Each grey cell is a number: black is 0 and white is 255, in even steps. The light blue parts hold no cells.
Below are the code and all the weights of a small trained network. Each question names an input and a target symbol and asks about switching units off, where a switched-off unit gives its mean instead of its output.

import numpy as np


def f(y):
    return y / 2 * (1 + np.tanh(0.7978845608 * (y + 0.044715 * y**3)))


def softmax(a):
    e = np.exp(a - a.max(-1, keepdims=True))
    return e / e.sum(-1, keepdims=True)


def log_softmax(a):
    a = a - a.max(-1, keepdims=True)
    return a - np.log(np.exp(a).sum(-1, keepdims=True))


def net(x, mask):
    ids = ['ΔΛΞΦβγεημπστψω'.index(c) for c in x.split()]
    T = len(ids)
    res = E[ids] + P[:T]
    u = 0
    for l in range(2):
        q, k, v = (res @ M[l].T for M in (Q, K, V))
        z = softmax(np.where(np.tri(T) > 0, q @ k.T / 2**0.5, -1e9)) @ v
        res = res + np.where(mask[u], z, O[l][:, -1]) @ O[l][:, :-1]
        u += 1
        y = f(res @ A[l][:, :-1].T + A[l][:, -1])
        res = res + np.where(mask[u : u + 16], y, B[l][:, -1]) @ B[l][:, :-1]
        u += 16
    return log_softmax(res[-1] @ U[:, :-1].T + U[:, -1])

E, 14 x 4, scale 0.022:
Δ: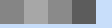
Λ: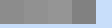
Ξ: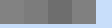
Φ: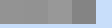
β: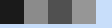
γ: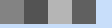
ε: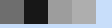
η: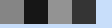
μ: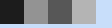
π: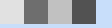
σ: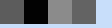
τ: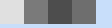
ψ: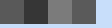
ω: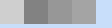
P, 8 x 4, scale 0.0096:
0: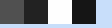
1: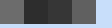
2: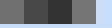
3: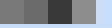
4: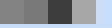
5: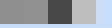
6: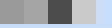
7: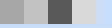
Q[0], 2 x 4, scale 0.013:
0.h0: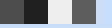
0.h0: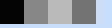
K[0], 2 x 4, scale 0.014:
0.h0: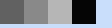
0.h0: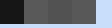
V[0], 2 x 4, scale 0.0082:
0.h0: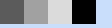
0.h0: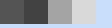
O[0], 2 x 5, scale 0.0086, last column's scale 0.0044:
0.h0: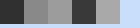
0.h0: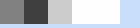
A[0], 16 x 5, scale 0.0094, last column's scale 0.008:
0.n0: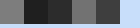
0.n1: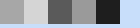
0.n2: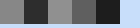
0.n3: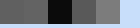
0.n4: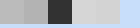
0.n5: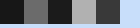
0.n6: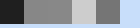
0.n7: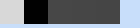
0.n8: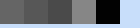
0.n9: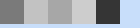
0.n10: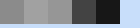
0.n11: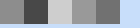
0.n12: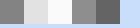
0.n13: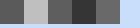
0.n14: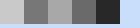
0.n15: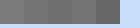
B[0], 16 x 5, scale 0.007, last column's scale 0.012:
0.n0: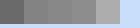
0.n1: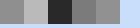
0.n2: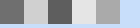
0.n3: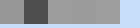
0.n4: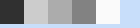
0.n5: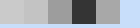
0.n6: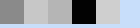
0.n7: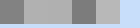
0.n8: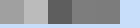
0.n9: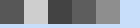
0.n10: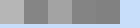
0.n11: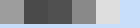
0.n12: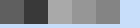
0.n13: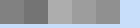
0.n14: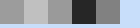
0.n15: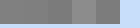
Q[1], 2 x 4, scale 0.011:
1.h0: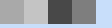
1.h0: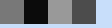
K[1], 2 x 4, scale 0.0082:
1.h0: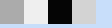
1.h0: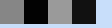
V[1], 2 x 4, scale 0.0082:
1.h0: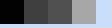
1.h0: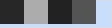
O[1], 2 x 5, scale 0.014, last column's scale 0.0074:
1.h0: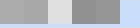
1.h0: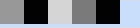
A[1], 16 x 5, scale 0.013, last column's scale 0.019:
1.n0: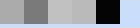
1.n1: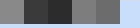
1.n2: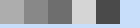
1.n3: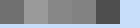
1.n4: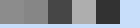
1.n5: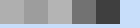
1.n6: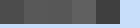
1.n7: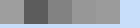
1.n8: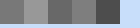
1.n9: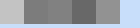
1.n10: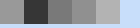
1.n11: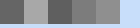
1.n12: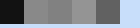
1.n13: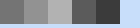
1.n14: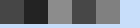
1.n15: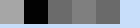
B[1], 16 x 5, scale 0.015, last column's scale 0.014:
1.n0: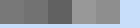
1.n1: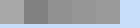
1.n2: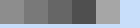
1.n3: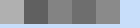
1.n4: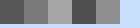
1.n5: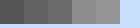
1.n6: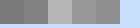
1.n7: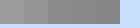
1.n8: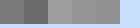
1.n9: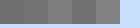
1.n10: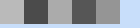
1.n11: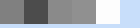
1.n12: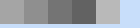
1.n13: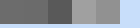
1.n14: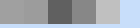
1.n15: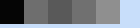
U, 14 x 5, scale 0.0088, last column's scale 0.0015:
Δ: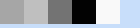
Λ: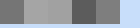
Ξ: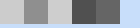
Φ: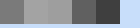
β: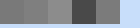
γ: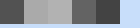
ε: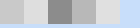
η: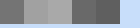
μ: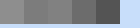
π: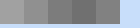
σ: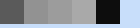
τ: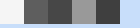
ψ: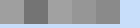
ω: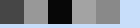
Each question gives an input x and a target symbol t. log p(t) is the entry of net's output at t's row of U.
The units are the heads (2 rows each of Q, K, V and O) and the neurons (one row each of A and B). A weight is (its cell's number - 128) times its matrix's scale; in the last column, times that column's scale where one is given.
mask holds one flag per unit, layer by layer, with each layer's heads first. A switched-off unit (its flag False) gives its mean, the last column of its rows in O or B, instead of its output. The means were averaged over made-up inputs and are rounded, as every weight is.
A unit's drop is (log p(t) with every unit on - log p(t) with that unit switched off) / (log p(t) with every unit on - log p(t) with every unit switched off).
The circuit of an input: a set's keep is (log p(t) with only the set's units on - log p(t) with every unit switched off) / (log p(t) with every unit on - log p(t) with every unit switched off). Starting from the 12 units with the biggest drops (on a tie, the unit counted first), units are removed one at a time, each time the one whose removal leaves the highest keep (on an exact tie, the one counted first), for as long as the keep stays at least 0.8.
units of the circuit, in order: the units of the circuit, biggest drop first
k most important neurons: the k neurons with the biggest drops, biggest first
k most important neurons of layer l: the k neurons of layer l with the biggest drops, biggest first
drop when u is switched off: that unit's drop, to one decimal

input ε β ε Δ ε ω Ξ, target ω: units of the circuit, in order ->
[1.h0]
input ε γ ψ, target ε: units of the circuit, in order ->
[1.h0 0.h0]
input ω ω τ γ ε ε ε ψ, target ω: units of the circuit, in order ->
[1.h0 0.n4]
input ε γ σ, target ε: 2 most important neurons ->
[0.n5 0.n7]
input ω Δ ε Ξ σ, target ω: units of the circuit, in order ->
[1.h0 0.n2]
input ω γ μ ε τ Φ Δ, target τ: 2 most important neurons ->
[0.n1 0.n7]
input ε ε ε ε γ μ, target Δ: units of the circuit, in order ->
[0.n5 0.n6]
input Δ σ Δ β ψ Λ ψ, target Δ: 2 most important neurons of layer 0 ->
[0.n2 0.n10]
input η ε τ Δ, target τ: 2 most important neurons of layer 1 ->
[1.n1 1.n10]
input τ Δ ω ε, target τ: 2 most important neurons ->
[1.n1 0.n4]
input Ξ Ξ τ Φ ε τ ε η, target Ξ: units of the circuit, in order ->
[1.h0 0.h0 1.n10]
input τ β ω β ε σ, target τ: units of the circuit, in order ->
[1.h0 0.h0 1.n14]
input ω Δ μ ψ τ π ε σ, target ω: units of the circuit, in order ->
[1.h0 0.n12]
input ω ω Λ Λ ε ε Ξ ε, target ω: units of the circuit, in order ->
[1.h0]
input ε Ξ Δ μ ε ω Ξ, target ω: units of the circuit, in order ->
[1.h0 0.n6]
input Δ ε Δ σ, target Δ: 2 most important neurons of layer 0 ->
[0.n10 0.n2]
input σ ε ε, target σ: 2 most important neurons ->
[1.n5 0.n2]
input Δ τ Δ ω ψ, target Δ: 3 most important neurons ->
[0.n10 1.n14 1.n11]
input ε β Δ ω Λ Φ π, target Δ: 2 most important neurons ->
[1.n11 0.n14]
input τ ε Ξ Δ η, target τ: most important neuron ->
[0.n2]
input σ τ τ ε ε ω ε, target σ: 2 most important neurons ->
[1.n5 0.n6]
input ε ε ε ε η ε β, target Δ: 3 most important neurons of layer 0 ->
[0.n5 0.n6 0.n4]
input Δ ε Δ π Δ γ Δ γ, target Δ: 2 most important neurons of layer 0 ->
[0.n10 0.n2]
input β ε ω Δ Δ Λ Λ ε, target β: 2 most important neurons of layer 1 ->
[1.n15 1.n10]
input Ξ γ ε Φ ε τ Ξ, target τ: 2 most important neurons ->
[1.n1 1.n10]
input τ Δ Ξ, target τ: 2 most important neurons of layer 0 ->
[0.n3 0.n4]
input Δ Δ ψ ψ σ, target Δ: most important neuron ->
[0.n10]
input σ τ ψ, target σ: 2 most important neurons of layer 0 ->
[0.n2 0.n5]
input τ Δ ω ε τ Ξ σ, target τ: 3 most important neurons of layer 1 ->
[1.n1 1.n14 1.n10]
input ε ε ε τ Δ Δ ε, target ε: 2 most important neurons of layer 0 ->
[0.n5 0.n2]
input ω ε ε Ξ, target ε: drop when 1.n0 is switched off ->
0.0
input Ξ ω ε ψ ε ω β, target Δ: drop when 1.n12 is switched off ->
0.4
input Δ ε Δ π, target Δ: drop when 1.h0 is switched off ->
0.3
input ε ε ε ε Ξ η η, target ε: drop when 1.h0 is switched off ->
0.6
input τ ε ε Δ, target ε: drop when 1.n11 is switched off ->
0.2
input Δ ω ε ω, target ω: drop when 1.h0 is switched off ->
0.8
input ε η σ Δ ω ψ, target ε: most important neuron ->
[0.n6]
